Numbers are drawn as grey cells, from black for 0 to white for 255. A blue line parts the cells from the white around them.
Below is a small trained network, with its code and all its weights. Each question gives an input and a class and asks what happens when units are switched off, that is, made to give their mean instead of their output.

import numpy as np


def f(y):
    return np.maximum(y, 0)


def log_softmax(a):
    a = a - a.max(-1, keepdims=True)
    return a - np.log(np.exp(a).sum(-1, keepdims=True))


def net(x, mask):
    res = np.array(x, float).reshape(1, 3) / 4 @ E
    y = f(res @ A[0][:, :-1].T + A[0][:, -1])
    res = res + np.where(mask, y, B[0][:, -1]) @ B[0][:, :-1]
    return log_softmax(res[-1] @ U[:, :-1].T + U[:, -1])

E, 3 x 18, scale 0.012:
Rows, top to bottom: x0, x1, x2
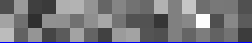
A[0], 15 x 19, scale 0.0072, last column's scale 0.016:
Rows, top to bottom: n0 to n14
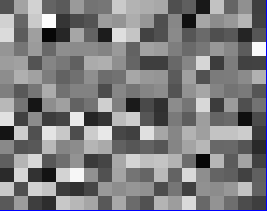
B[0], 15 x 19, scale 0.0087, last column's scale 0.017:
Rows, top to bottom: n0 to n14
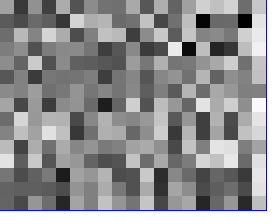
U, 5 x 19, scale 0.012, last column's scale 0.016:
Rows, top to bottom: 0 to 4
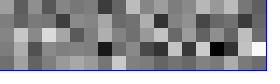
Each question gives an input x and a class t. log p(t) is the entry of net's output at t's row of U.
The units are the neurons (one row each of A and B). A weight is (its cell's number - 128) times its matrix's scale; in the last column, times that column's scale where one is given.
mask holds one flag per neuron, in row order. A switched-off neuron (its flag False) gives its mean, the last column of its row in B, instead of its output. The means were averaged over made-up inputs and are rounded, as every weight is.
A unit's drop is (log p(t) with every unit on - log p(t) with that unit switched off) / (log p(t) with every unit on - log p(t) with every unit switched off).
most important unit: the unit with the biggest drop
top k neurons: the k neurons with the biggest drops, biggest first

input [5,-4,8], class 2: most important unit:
n2
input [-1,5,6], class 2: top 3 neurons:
n8, n2, n11
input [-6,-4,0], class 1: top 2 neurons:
n1, n7
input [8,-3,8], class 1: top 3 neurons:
n12, n14, n9
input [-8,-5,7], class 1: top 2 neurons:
n1, n13
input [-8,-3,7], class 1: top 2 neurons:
n1, n13
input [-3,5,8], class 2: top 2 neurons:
n8, n2
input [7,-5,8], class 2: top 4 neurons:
n2, n8, n1, n13
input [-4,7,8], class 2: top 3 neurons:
n8, n2, n11
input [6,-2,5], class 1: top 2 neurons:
n12, n14
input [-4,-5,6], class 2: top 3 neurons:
n2, n8, n7
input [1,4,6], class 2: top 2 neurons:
n8, n2
